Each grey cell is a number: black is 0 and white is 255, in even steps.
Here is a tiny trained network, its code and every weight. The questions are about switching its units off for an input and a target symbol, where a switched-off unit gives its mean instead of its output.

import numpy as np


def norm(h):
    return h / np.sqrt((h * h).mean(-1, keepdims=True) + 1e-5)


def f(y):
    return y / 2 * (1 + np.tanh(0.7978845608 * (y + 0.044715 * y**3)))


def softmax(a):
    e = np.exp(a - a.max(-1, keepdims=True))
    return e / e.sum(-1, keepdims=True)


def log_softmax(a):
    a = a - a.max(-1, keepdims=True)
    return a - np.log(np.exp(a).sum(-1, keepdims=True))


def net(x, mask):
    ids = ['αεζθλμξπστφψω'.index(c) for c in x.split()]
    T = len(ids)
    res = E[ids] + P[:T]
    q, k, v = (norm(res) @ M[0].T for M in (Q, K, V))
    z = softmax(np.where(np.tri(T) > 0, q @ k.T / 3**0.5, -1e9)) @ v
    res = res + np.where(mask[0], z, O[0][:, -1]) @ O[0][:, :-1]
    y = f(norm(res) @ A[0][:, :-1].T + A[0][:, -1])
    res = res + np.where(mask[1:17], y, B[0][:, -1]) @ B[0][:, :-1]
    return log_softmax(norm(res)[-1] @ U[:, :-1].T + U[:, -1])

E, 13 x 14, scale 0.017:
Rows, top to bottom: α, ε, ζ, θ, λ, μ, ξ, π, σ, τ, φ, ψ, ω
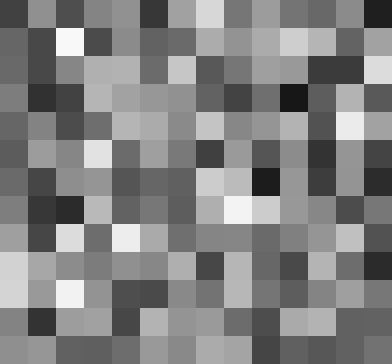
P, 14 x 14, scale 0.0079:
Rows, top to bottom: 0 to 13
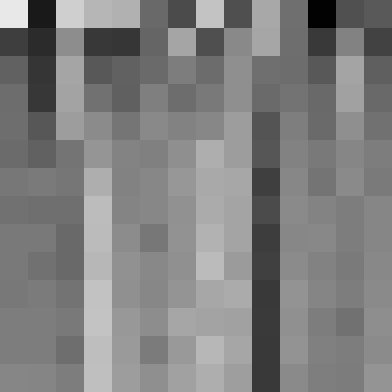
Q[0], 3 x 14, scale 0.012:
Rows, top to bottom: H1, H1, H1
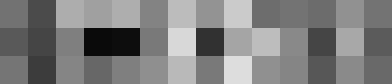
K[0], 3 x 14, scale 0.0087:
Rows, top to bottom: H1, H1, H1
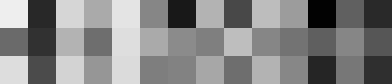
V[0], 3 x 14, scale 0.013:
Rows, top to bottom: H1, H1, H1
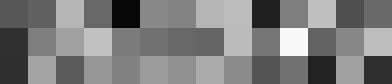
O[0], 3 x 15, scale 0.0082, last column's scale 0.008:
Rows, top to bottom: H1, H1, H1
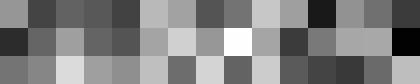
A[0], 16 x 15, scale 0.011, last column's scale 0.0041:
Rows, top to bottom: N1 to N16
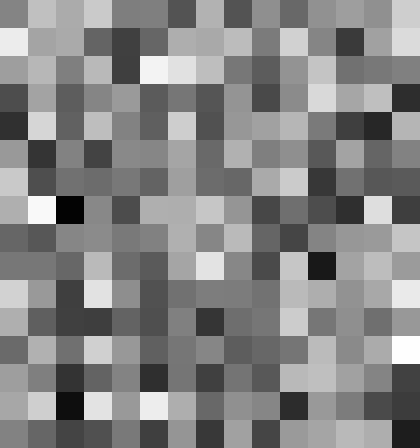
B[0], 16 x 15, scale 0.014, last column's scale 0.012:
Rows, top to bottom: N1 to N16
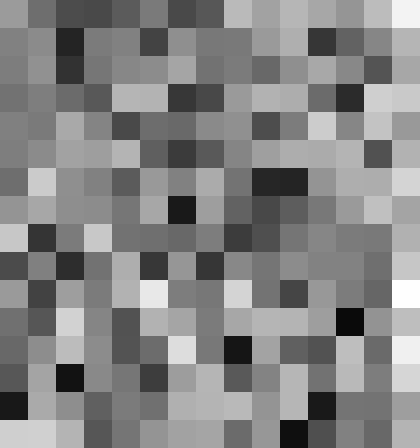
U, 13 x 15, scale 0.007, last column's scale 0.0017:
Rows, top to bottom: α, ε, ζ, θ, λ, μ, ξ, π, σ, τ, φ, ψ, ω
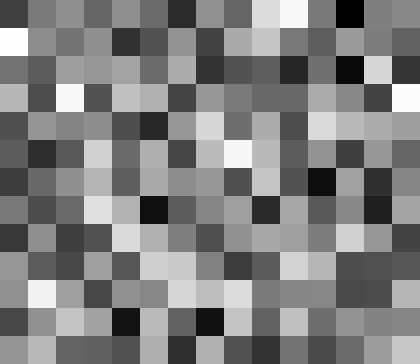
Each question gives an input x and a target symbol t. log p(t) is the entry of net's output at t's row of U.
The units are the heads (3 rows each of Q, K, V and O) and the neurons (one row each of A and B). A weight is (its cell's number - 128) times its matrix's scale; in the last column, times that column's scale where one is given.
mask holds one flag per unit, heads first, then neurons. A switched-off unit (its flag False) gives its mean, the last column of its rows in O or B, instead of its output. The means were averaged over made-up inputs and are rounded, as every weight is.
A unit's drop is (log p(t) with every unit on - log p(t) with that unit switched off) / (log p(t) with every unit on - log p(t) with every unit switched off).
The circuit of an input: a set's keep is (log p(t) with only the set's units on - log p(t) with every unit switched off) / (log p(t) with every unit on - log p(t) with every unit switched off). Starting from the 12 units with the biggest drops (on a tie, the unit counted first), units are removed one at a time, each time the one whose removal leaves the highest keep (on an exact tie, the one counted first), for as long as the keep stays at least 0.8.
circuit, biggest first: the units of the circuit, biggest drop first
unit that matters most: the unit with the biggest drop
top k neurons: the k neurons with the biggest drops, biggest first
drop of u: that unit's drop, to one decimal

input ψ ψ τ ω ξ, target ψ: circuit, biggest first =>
H1, N12, N7
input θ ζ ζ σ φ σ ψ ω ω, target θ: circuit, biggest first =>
H1, N11
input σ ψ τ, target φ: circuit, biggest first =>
N15
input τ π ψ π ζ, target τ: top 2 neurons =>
N14, N12
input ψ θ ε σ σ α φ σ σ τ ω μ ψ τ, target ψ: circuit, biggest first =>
H1, N12
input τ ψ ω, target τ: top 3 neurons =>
N12, N14, N11
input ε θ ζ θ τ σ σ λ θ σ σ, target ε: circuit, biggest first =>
H1, N16
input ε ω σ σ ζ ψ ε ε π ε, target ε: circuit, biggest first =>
N16, H1
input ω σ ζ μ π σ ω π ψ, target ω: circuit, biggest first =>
H1, N7
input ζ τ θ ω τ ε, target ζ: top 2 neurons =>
N4, N9
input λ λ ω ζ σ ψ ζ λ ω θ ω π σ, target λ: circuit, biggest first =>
H1, N11
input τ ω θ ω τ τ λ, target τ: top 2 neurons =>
N12, N14
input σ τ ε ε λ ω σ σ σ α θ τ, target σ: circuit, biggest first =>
H1, N4, N14
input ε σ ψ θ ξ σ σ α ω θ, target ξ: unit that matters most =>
N16
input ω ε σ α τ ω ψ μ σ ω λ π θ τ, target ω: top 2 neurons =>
N7, N12
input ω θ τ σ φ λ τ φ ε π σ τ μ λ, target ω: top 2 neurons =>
N7, N6
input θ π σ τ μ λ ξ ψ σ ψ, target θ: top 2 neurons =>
N11, N14
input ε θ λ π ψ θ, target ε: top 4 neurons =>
N16, N9, N13, N6
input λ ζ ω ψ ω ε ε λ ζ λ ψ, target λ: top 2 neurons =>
N13, N11
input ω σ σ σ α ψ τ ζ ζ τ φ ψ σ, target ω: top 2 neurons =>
N11, N7
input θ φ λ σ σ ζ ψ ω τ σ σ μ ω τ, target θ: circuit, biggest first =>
N11
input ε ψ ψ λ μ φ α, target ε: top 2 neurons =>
N16, N9
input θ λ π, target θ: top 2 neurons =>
N11, N13
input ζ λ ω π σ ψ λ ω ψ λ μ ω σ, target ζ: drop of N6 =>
0.1
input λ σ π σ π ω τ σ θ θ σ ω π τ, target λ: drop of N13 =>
0.4
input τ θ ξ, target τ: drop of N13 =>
0.0
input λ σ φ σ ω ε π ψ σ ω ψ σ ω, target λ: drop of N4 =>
0.1
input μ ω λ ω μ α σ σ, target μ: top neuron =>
N13
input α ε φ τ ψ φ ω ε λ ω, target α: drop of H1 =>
0.8
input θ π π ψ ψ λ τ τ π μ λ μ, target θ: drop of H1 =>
1.0
